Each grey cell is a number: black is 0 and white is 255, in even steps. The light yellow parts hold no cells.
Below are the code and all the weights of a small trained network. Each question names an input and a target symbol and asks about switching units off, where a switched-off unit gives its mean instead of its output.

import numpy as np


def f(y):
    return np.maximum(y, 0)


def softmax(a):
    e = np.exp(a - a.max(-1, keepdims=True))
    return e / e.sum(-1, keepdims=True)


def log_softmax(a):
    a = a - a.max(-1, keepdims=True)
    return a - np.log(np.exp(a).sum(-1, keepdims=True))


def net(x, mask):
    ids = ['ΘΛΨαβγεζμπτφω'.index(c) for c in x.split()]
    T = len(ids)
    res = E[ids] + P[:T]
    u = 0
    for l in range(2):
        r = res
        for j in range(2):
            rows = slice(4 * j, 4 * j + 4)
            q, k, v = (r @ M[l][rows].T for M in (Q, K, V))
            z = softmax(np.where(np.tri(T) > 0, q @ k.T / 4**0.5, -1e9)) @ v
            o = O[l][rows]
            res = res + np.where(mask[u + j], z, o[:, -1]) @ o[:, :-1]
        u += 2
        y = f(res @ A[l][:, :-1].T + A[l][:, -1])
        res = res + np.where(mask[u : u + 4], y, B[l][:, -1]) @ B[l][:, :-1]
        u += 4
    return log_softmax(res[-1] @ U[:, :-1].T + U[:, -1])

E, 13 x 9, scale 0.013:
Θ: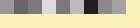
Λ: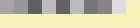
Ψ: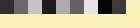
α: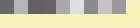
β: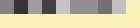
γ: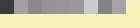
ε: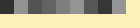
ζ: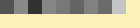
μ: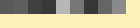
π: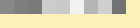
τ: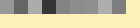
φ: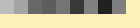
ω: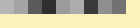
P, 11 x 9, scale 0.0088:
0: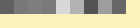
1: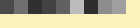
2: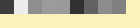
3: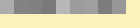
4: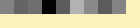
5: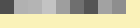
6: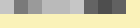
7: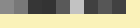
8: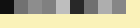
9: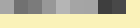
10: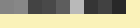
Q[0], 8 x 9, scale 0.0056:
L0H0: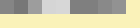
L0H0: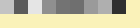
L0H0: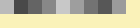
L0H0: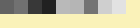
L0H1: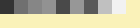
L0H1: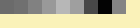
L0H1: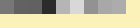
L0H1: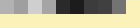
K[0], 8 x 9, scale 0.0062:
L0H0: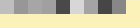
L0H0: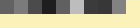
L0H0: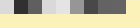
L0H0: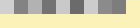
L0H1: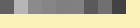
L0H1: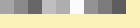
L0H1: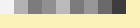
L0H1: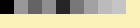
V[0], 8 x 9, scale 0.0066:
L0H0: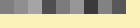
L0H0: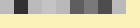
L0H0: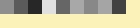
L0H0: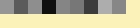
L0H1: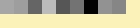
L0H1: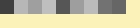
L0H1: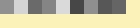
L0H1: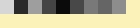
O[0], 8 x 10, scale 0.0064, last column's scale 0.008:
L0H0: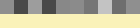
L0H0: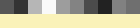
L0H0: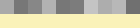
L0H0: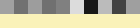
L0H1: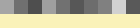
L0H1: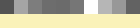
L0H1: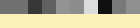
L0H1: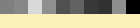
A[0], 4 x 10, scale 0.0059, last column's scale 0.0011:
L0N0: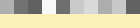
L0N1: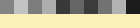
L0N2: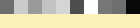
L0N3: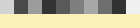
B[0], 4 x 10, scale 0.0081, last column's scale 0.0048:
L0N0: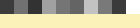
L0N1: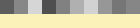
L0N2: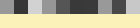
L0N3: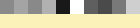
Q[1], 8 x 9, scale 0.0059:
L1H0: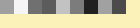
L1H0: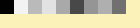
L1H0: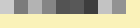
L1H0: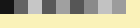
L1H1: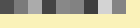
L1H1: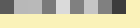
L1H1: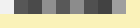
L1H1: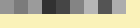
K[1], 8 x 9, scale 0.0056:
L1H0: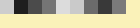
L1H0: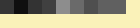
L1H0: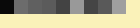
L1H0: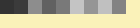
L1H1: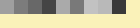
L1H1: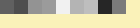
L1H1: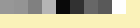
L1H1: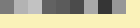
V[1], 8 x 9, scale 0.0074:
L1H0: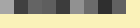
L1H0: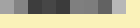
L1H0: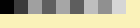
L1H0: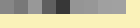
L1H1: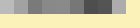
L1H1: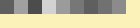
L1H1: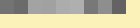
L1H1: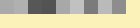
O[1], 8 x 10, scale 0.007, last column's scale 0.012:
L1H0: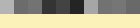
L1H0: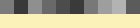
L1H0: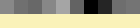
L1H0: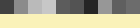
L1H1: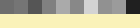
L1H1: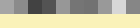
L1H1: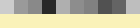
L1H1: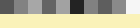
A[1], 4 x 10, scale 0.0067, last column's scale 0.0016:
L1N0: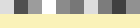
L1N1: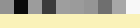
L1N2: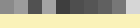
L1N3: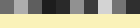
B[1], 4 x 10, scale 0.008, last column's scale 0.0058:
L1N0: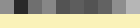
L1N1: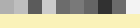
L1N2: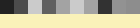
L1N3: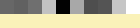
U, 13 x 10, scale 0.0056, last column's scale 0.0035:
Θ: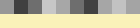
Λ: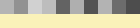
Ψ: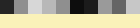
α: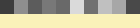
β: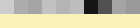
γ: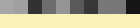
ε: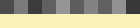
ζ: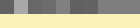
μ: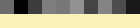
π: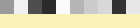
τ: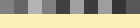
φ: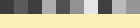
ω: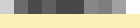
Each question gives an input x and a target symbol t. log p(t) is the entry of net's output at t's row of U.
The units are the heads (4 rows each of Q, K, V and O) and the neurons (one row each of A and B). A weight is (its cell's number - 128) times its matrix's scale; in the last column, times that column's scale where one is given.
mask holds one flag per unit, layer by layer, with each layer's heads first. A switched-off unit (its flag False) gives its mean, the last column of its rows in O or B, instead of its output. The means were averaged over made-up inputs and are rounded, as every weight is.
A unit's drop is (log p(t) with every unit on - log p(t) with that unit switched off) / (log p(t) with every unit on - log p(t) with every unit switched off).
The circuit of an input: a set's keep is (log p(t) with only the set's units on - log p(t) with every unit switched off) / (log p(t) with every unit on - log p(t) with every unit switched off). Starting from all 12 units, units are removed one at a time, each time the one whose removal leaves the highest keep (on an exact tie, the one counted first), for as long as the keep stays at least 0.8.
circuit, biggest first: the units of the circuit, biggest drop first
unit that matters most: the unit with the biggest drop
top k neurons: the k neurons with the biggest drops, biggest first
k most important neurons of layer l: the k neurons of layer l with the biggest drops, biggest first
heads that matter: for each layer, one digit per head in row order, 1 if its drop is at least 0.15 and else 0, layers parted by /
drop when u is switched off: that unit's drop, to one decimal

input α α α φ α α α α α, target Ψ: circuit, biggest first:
[L1H1; L0H0; L1H0; L0H1]
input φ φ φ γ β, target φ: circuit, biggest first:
[L1H1; L0H1]
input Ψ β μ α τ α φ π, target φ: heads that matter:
01 / 10
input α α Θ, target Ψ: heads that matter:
10 / 11
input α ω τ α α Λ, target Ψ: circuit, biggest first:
[L1H1; L0H0; L1H0]
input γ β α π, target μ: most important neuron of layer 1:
[L1N0]
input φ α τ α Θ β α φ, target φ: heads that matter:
00 / 11
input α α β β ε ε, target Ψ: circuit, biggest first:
[L1H1; L0H0; L0H1]
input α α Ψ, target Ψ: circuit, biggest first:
[L1H1; L0N2; L0H1]
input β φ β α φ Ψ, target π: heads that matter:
11 / 11
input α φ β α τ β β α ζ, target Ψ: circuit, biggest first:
[L1H1; L0H0; L0H1]
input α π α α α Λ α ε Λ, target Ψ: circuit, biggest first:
[L1H1; L0H0; L1H0; L0H1]
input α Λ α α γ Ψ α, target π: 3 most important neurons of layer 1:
[L1N3; L1N0; L1N1]
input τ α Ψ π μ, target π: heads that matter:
11 / 10
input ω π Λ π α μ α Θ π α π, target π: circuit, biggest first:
[L1N3; L1H0]
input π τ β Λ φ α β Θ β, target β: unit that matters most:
L0N0
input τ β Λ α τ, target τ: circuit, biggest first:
[L0H0; L0N3]
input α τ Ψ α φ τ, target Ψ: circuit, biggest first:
[L1H1; L0H0; L0H1]
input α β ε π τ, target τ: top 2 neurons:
[L0N3; L0N0]
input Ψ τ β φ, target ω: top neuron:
[L0N3]
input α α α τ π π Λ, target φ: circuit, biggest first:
[L0N0; L0H0]
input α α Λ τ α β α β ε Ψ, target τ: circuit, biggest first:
[L0N3; L0N2; L1H1]
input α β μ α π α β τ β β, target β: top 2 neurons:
[L1N1; L0N0]
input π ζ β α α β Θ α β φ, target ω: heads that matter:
00 / 10
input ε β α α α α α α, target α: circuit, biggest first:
[L1N3; L0H0; L1H0]
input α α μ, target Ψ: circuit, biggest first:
[L1H1; L0H0; L1H0]
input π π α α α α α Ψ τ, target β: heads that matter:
01 / 11
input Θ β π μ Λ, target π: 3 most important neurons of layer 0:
[L0N2; L0N0; L0N3]
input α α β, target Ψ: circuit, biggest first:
[L1H1; L0H0; L1H0]
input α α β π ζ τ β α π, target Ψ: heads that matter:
11 / 01
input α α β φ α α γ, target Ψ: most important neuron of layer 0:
[L0N2]
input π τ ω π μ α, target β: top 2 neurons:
[L0N0; L0N2]
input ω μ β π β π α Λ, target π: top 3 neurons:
[L1N3; L0N2; L0N3]
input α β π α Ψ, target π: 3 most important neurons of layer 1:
[L1N3; L1N0; L1N1]
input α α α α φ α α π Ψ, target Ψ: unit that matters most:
L0N2
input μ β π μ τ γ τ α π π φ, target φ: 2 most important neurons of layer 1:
[L1N3; L1N2]
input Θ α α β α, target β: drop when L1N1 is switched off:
0.1
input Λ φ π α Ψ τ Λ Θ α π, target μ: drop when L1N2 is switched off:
0.0
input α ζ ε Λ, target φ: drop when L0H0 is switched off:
0.3
